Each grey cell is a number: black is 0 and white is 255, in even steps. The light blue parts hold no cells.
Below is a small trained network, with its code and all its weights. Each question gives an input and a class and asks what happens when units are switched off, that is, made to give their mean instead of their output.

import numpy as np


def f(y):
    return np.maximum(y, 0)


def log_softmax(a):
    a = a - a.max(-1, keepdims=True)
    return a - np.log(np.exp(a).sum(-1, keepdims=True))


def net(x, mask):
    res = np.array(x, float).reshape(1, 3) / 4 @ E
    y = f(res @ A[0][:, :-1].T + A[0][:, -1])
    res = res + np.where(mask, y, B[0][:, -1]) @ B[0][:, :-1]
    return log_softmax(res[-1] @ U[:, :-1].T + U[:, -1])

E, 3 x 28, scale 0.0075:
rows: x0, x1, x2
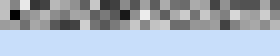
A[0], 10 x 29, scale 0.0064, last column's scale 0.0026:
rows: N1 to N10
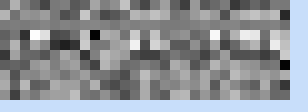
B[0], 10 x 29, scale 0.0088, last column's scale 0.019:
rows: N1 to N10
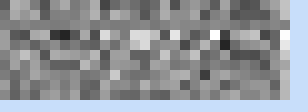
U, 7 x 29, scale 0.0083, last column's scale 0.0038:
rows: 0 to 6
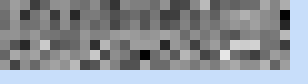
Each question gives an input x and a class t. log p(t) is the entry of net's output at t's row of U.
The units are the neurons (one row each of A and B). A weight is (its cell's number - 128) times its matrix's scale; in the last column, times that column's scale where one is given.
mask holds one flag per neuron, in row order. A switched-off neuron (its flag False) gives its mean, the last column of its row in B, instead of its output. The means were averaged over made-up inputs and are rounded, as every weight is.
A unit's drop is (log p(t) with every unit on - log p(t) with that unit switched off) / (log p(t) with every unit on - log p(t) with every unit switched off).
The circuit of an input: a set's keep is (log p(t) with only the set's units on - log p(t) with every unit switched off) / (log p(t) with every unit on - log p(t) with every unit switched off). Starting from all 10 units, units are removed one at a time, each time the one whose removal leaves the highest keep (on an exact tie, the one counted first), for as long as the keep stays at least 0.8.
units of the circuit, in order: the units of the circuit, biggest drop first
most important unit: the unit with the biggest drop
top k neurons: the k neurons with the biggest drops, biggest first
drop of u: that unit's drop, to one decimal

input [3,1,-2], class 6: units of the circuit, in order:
N4, N1, N2
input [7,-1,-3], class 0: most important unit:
N9
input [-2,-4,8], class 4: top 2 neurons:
N4, N6
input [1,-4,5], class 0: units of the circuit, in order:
N4, N8
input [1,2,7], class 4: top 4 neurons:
N6, N4, N1, N7
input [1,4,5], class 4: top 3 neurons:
N6, N1, N4
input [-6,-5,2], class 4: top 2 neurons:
N4, N2
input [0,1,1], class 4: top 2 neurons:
N6, N1
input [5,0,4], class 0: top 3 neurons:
N4, N6, N8
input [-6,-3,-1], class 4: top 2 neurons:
N4, N2
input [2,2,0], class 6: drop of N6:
0.1
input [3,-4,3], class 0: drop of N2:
0.2
